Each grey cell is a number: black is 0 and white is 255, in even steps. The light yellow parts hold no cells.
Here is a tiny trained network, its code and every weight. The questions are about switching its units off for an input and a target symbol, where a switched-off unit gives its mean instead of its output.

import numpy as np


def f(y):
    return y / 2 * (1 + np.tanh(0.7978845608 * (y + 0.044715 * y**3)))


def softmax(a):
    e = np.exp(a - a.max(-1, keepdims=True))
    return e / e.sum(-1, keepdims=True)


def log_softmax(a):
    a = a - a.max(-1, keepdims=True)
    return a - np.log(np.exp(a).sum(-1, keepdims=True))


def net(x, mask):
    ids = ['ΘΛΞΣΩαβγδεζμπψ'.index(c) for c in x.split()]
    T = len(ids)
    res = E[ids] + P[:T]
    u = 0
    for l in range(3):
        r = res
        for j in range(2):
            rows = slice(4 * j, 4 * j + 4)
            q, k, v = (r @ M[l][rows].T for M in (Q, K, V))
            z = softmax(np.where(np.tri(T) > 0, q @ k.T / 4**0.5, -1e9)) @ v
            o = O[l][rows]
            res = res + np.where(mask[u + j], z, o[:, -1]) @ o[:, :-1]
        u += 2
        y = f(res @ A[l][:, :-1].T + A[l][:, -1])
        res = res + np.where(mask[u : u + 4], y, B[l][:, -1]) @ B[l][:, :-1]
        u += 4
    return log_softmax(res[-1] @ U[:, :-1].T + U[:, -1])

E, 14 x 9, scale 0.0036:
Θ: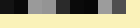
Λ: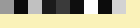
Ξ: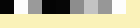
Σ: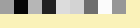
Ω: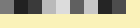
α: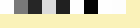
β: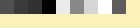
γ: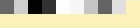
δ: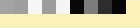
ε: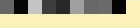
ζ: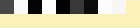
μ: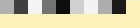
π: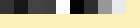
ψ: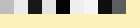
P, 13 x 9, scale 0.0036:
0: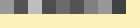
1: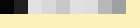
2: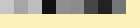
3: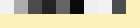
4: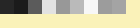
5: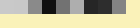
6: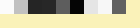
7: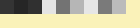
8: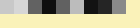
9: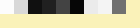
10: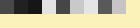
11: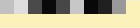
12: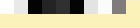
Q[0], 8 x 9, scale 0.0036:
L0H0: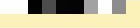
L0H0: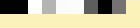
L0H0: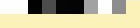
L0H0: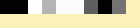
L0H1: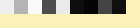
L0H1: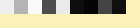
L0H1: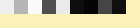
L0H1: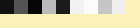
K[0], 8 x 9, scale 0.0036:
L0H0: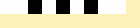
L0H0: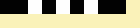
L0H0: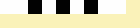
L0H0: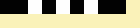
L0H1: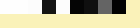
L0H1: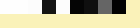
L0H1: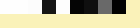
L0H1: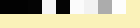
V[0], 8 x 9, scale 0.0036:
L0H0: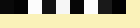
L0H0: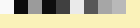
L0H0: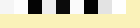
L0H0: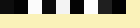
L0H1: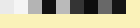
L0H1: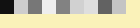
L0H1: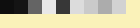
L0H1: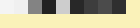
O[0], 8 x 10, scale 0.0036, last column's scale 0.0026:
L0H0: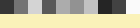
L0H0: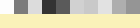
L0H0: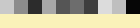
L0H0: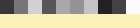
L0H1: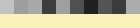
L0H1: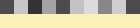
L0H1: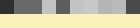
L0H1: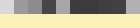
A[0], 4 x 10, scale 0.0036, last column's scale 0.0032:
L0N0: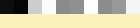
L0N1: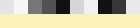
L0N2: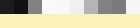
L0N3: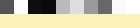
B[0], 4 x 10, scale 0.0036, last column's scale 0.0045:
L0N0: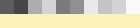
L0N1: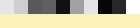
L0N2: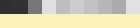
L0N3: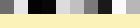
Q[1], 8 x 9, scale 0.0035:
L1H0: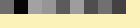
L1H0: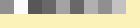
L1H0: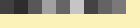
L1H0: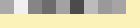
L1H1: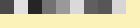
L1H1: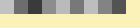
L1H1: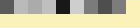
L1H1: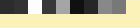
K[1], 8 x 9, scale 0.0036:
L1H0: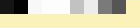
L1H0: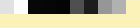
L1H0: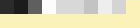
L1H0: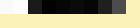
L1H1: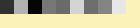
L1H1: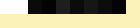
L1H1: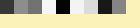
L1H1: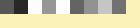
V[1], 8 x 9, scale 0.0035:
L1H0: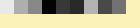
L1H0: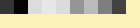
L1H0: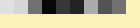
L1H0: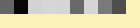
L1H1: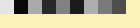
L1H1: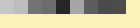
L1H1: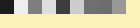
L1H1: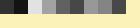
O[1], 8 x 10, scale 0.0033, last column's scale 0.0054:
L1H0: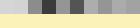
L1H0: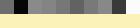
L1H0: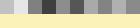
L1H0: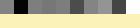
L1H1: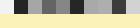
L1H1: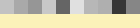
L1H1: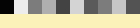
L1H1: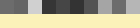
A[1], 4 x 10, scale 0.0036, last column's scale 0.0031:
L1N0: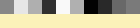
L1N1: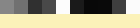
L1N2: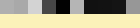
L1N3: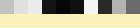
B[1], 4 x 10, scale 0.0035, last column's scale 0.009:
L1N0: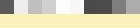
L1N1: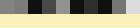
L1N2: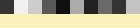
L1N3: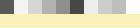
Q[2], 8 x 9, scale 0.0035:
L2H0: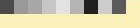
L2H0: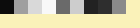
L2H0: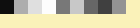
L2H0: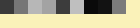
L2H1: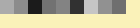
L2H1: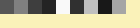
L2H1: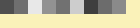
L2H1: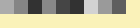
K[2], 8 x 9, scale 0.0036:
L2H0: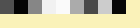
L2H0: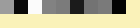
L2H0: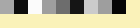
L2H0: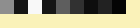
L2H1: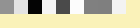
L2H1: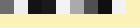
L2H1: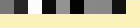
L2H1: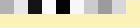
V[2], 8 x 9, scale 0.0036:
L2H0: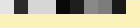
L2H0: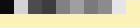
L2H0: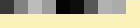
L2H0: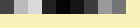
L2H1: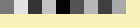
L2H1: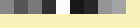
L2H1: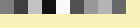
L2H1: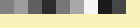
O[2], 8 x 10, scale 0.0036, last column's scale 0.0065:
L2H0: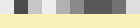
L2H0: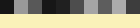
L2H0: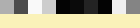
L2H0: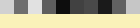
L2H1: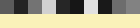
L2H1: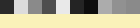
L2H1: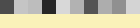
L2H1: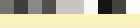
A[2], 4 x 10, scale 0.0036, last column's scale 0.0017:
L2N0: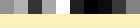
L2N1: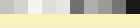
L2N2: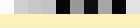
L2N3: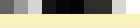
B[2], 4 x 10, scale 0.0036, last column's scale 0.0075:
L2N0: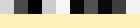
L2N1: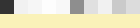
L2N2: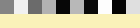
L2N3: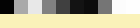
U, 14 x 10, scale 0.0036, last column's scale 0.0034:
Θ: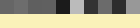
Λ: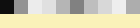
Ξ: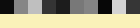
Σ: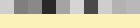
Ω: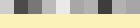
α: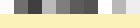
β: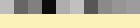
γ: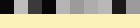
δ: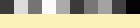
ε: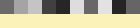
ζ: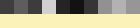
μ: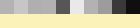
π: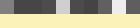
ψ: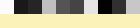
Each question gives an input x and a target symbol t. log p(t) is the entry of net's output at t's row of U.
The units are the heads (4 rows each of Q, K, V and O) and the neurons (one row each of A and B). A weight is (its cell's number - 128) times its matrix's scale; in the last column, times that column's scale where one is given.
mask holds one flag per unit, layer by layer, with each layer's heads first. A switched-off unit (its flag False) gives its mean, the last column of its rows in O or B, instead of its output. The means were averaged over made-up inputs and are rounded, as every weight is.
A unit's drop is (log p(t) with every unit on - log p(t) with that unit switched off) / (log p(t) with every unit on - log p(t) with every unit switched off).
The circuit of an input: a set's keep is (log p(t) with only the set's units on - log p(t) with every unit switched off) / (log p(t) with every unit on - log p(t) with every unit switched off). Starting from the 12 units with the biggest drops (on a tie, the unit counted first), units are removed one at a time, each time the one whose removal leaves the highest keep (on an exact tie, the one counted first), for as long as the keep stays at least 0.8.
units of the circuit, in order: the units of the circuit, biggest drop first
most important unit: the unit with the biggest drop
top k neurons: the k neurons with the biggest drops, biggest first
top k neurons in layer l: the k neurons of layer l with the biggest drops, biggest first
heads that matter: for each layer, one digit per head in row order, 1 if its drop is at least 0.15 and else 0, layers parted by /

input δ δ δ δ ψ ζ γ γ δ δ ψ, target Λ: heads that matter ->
01 / 11 / 00
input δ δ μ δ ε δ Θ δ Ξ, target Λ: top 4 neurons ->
(L1N0; L1N3; L2N1; L0N3)
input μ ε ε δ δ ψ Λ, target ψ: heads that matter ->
00 / 01 / 01
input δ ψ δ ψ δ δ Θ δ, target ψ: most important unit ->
L0H1
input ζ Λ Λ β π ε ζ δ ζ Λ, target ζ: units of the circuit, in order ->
(L0H0; L2H1; L2H0)
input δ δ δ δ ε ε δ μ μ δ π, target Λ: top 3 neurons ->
(L0N0; L1N1; L0N2)
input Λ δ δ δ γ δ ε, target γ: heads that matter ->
01 / 01 / 10
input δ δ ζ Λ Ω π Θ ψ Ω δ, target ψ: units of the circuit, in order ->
(L2H1; L0H1; L1H1)
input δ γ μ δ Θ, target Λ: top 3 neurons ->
(L0N0; L1N1; L2N0)
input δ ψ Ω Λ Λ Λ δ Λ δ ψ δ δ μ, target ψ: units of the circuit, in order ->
(L2H1; L1H1; L0H1)
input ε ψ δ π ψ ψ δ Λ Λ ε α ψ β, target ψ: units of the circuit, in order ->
(L2H1; L1H1; L0N1)
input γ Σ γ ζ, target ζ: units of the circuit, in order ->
(L0H0; L2H1)
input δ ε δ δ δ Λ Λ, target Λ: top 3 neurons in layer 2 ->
(L2N1; L2N3; L2N0)
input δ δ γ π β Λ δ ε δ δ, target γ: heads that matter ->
00 / 11 / 10
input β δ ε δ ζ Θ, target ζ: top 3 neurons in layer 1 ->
(L1N1; L1N2; L1N0)
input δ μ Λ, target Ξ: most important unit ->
L2N3
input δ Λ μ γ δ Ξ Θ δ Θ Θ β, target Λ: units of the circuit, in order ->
(L0H1; L0N0)
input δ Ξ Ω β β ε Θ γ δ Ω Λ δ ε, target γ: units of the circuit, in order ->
(L2H0; L0N3; L0H1; L1H1)
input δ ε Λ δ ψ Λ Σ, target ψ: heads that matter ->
01 / 01 / 01
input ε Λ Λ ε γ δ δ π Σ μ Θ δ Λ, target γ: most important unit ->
L0N3
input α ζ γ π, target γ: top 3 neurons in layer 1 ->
(L1N0; L1N3; L1N2)
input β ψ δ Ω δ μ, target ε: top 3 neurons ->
(L1N2; L2N2; L0N1)
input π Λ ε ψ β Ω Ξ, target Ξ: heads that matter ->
00 / 10 / 11
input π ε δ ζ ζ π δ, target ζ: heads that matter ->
10 / 00 / 11
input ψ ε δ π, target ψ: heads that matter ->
00 / 01 / 01
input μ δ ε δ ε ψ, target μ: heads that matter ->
00 / 11 / 00
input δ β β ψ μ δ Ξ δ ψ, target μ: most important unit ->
L1H1
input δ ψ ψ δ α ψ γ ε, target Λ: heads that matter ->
01 / 01 / 01
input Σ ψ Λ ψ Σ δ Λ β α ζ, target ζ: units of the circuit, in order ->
(L0H0; L2H1; L2H0; L1H0)
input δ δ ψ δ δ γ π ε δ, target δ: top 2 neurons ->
(L1N0; L1N2)
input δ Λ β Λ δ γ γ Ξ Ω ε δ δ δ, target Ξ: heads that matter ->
01 / 11 / 11
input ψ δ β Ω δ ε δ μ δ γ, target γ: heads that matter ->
00 / 10 / 10
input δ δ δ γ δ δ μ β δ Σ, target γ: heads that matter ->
00 / 10 / 10
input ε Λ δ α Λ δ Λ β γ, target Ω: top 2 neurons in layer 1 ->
(L1N0; L1N2)
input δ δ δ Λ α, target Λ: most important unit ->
L0H1
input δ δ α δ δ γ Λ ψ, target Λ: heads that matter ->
01 / 01 / 10
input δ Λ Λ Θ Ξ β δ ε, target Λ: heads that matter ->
01 / 00 / 01
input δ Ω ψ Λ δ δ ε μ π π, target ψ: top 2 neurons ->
(L0N1; L1N2)
